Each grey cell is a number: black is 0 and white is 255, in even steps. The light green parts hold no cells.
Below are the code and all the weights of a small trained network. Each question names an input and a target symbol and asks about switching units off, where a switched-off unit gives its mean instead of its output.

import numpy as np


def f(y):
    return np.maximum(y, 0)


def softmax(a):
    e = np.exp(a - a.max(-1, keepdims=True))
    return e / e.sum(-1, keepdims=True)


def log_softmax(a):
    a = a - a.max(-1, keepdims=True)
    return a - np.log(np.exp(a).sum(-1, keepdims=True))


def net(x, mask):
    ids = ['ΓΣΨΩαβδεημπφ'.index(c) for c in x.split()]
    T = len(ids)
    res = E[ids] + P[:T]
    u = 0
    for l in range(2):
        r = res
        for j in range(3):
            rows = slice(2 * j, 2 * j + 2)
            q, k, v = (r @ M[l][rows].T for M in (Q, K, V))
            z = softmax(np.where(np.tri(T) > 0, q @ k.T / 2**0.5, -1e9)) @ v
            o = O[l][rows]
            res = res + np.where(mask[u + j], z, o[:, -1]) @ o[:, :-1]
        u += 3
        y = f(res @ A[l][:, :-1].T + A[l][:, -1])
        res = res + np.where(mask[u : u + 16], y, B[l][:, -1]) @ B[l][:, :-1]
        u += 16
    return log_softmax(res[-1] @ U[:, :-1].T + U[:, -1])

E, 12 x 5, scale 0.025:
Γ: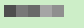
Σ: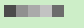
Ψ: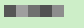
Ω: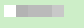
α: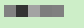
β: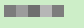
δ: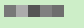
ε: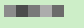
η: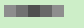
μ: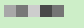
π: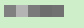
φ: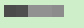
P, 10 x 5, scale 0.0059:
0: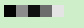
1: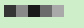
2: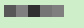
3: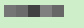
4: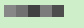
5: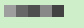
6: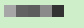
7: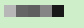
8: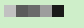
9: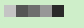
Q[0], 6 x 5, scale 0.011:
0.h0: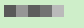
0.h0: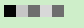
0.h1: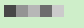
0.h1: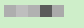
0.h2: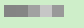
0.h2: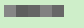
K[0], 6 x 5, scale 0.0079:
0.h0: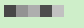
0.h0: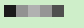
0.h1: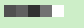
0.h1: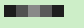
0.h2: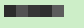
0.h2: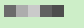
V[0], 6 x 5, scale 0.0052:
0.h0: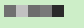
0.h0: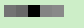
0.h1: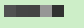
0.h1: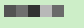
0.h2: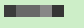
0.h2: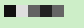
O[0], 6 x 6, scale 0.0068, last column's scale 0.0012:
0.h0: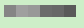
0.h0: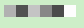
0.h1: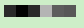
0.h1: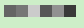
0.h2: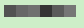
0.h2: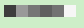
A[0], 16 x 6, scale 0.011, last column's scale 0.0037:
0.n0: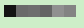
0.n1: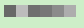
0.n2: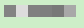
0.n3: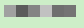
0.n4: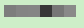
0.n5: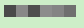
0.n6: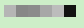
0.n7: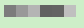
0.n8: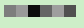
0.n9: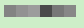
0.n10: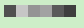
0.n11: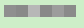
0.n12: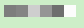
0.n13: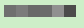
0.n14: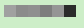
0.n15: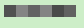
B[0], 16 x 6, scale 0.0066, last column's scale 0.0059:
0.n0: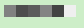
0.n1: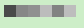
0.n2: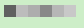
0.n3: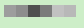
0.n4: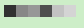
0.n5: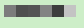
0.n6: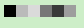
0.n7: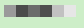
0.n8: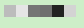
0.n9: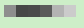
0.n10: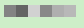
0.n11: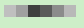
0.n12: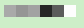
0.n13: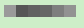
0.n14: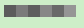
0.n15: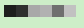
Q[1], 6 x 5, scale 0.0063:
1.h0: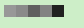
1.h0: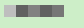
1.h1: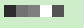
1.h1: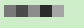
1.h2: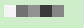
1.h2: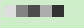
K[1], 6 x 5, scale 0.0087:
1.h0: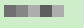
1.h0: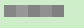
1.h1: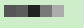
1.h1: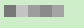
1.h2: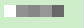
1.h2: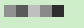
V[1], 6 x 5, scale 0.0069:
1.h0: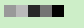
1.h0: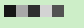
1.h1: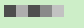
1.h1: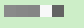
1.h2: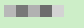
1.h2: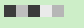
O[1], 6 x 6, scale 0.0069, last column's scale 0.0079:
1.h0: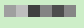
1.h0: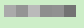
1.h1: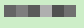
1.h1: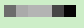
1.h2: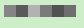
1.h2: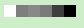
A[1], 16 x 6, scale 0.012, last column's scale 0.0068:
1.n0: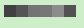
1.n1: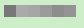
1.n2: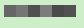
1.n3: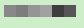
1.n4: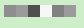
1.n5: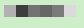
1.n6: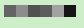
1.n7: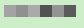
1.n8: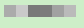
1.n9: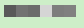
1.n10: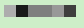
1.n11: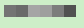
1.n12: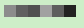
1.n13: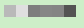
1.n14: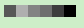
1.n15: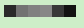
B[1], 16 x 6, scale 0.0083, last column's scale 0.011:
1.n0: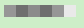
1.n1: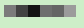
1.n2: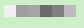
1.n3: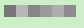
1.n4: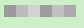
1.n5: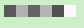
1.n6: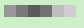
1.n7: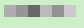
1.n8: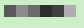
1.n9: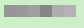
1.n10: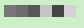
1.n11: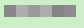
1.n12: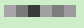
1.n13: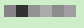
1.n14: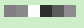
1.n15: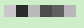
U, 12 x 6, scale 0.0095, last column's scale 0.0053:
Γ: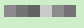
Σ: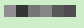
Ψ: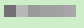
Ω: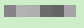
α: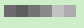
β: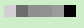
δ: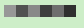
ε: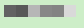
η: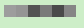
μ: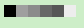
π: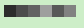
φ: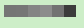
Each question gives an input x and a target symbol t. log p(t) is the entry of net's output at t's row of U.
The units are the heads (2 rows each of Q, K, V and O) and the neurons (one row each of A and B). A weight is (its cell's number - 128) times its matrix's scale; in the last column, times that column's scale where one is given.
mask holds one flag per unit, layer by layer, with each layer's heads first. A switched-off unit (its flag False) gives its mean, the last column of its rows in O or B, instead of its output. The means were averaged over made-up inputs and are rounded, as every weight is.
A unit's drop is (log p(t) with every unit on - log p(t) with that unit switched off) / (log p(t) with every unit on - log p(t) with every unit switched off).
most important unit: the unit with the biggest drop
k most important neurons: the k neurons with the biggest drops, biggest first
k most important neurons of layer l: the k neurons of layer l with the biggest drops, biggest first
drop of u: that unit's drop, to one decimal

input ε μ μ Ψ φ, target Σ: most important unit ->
1.n15
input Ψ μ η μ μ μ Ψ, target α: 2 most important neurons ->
(1.n6, 0.n0)
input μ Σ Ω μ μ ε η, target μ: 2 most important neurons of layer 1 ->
(1.n8, 1.n2)
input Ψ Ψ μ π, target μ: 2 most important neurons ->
(1.n8, 1.n2)
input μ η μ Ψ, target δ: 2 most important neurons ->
(0.n8, 1.n15)
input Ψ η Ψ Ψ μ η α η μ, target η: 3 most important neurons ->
(0.n8, 0.n4, 1.n5)
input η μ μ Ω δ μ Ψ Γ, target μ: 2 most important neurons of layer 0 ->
(0.n4, 0.n9)
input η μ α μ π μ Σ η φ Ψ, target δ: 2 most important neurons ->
(1.n15, 0.n8)
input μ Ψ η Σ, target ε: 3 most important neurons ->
(1.n15, 0.n10, 0.n15)
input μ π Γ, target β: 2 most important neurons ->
(1.n15, 1.n2)
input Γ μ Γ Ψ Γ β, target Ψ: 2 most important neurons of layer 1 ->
(1.n4, 1.n15)
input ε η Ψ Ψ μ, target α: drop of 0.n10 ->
0.0
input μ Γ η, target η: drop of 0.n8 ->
0.2
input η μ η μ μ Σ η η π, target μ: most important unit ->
0.n2
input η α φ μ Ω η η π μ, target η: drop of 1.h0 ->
0.1
